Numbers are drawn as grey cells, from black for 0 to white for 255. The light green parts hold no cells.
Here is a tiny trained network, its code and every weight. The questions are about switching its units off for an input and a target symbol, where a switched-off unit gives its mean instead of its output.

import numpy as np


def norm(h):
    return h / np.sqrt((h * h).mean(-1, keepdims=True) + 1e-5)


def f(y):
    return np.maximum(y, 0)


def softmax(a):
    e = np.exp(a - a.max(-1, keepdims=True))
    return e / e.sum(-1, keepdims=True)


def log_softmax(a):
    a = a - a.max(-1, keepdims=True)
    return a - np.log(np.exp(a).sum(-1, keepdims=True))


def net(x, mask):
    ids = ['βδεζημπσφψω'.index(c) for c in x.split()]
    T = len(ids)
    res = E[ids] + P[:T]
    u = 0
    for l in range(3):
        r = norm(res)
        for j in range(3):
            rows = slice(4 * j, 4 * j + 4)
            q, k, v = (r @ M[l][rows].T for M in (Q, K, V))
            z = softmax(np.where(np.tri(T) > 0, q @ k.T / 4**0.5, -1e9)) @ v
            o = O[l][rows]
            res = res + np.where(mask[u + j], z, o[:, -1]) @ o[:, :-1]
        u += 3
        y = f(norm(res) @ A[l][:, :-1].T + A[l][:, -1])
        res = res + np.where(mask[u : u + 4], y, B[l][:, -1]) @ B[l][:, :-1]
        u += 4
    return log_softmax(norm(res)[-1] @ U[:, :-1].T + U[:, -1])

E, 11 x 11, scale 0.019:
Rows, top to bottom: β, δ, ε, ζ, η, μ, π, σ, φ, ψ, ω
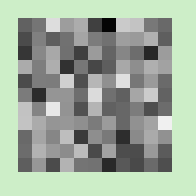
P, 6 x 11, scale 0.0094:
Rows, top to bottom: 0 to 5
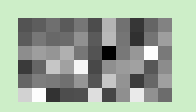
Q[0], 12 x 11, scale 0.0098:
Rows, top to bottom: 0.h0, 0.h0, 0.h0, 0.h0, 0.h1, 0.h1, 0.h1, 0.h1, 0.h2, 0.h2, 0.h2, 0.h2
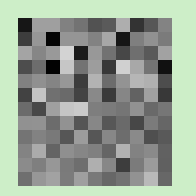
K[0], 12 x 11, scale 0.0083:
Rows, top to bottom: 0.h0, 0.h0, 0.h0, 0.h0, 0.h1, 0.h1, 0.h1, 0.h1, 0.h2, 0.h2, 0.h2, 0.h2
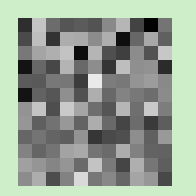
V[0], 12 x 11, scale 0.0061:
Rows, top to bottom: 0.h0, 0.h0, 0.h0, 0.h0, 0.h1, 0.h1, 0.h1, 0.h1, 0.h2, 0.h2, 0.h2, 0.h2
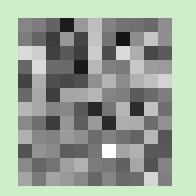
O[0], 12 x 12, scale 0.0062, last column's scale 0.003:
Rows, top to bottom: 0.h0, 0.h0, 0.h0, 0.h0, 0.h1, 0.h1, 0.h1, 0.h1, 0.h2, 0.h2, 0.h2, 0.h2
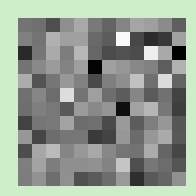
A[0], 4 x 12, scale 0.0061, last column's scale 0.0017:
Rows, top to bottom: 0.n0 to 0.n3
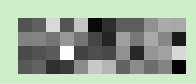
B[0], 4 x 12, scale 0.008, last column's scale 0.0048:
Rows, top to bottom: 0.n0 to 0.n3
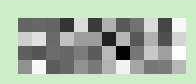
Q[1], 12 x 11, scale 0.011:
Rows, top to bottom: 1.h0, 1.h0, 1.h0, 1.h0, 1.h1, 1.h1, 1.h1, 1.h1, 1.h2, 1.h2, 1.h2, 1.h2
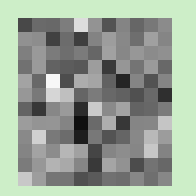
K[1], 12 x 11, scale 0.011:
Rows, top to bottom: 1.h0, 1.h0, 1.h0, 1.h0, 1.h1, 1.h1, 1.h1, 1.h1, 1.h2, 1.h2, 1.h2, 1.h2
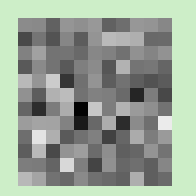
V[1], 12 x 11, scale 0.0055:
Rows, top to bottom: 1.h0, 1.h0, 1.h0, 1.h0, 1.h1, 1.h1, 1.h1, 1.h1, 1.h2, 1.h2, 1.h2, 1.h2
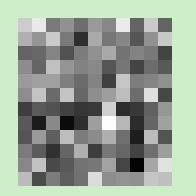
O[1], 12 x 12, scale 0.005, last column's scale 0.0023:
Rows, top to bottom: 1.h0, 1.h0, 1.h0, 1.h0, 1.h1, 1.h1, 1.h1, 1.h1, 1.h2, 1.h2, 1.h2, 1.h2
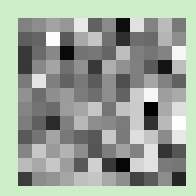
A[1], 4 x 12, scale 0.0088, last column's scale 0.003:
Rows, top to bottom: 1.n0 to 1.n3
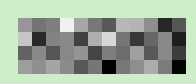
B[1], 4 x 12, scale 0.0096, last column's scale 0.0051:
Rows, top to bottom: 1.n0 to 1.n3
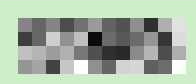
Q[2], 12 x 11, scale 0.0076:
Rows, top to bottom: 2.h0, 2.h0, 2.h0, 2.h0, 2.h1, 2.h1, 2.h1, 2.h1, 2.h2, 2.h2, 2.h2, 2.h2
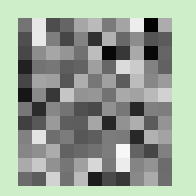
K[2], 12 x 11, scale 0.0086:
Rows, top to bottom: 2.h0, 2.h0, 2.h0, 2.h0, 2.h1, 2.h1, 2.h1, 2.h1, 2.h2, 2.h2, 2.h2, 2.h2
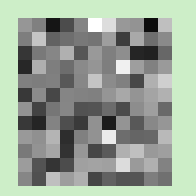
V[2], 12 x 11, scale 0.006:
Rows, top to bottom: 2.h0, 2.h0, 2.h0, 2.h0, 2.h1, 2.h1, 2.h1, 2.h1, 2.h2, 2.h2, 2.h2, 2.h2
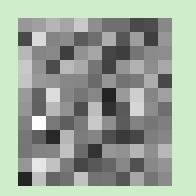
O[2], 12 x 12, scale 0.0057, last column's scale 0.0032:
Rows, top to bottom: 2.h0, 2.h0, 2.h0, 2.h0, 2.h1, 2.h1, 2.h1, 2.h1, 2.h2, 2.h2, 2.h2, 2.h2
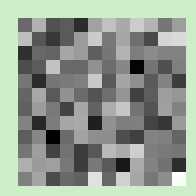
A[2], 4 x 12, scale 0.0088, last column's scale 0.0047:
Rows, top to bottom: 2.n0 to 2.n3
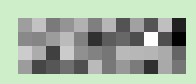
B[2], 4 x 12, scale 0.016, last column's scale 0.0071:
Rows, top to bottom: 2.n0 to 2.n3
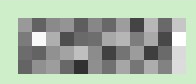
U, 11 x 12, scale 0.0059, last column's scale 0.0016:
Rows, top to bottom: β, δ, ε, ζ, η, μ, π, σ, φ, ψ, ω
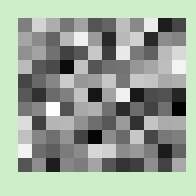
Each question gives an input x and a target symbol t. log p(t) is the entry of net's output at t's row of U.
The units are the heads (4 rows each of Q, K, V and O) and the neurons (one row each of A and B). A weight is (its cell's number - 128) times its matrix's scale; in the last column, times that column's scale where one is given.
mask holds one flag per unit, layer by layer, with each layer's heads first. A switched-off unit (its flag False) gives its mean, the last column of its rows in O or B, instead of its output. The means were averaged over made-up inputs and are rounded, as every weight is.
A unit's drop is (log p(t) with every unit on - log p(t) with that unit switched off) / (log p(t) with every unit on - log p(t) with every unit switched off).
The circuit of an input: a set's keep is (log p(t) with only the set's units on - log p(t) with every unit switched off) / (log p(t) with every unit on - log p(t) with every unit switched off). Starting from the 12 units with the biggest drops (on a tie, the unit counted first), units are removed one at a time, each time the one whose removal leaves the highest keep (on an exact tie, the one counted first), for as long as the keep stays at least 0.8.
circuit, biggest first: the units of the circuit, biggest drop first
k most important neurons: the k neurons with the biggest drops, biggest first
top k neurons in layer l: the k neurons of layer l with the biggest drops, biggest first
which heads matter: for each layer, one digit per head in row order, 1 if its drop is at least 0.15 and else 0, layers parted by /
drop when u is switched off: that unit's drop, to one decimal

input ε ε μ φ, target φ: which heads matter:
100 / 000 / 000
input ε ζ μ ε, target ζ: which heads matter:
110 / 000 / 100
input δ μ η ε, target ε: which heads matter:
100 / 000 / 100
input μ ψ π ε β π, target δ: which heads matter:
100 / 010 / 000
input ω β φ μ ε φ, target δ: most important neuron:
(1.n3)
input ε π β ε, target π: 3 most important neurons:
(2.n1, 1.n3, 0.n1)
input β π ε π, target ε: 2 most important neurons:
(0.n1, 1.n1)
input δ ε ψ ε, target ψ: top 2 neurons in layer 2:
(2.n0, 2.n1)
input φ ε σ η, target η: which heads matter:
000 / 001 / 000
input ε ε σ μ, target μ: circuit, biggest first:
(1.h2, 0.h0)
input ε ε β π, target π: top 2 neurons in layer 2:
(2.n1, 2.n3)
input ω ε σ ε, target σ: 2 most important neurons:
(2.n0, 2.n1)
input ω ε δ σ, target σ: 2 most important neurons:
(2.n0, 1.n3)
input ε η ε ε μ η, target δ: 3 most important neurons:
(2.n2, 1.n3, 2.n1)
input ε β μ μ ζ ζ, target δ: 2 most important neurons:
(2.n2, 1.n3)
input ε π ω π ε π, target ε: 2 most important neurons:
(0.n1, 2.n3)
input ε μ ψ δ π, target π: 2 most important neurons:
(1.n1, 2.n1)
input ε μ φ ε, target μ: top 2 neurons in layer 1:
(1.n1, 1.n3)
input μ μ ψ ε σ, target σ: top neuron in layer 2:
(2.n0)
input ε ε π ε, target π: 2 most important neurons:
(2.n1, 0.n1)
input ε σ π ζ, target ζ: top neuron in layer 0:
(0.n0)
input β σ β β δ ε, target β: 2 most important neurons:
(0.n0, 2.n1)
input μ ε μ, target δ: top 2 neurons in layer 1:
(1.n3, 1.n0)
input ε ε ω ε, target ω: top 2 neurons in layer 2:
(2.n1, 2.n0)
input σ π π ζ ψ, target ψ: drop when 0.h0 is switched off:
0.7
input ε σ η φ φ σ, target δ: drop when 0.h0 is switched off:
0.2
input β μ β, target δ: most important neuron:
(1.n3)
